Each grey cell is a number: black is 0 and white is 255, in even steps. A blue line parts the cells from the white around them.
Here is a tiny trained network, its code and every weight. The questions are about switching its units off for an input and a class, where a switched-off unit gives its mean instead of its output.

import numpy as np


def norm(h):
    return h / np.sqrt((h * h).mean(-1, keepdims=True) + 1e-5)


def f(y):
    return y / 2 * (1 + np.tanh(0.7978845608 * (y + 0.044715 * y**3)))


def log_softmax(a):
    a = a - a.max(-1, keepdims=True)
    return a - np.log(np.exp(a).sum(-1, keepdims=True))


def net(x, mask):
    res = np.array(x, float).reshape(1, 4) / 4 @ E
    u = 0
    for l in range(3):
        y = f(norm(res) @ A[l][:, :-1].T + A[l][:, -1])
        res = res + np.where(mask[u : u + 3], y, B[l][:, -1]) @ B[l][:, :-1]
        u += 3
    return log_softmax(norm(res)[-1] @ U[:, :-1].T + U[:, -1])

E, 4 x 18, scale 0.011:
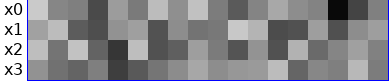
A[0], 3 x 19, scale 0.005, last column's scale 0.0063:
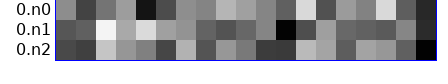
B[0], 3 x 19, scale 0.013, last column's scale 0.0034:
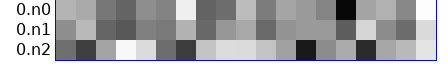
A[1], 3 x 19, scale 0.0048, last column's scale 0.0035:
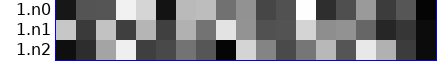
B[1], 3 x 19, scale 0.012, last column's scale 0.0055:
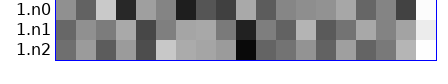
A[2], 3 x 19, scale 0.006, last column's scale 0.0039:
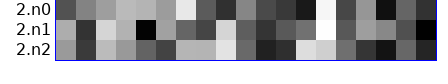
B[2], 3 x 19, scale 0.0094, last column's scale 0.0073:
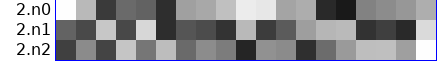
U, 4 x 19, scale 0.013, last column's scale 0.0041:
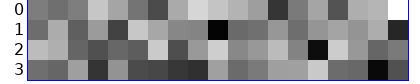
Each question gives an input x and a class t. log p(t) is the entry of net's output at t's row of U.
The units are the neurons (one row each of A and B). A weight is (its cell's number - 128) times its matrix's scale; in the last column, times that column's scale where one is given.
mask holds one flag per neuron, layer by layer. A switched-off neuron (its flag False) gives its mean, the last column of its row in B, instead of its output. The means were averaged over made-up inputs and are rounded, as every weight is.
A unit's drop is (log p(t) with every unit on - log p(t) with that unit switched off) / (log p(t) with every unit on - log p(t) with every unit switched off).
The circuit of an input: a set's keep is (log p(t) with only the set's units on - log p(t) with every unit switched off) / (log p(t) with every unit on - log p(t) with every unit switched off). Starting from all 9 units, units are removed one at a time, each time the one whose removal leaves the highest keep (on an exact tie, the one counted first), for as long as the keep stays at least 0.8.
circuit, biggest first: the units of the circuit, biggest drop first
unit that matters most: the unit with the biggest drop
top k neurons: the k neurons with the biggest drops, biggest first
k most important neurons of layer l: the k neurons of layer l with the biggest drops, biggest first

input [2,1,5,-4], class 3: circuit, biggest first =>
(2.n1)
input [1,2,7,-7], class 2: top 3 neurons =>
(2.n0; 1.n0; 0.n1)
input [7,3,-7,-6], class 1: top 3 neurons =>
(1.n1; 2.n1; 0.n2)
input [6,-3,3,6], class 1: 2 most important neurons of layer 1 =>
(1.n1; 1.n0)
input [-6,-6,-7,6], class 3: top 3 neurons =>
(1.n0; 2.n2; 1.n1)
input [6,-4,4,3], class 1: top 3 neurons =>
(1.n1; 2.n2; 1.n0)
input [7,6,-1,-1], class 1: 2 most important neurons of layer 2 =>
(2.n1; 2.n0)
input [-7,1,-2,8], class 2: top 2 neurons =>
(0.n0; 2.n2)
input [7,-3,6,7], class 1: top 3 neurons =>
(2.n2; 1.n1; 1.n0)
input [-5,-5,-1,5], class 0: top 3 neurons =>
(0.n2; 1.n1; 0.n1)
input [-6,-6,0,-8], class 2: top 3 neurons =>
(0.n1; 2.n0; 2.n2)
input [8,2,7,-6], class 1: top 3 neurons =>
(2.n2; 1.n0; 1.n1)
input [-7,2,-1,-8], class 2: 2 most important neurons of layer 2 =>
(2.n0; 2.n2)
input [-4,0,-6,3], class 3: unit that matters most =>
1.n0
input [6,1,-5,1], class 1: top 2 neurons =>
(1.n1; 2.n2)
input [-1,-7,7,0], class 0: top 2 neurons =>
(0.n2; 1.n0)
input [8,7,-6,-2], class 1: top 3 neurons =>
(0.n2; 1.n0; 2.n1)
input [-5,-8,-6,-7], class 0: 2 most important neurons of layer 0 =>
(0.n2; 0.n0)
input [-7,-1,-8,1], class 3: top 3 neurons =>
(1.n0; 2.n2; 1.n1)
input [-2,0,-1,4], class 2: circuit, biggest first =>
(0.n0)
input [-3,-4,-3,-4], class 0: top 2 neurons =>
(0.n2; 0.n0)
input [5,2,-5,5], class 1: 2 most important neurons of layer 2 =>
(2.n1; 2.n0)
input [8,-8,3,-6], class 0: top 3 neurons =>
(0.n2; 2.n2; 1.n2)
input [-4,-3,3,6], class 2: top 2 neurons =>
(0.n0; 2.n2)
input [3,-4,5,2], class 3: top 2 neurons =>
(2.n1; 1.n2)
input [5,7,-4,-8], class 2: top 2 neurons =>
(0.n2; 2.n2)
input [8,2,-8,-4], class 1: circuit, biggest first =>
(1.n1)
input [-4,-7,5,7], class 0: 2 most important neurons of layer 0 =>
(0.n2; 0.n1)
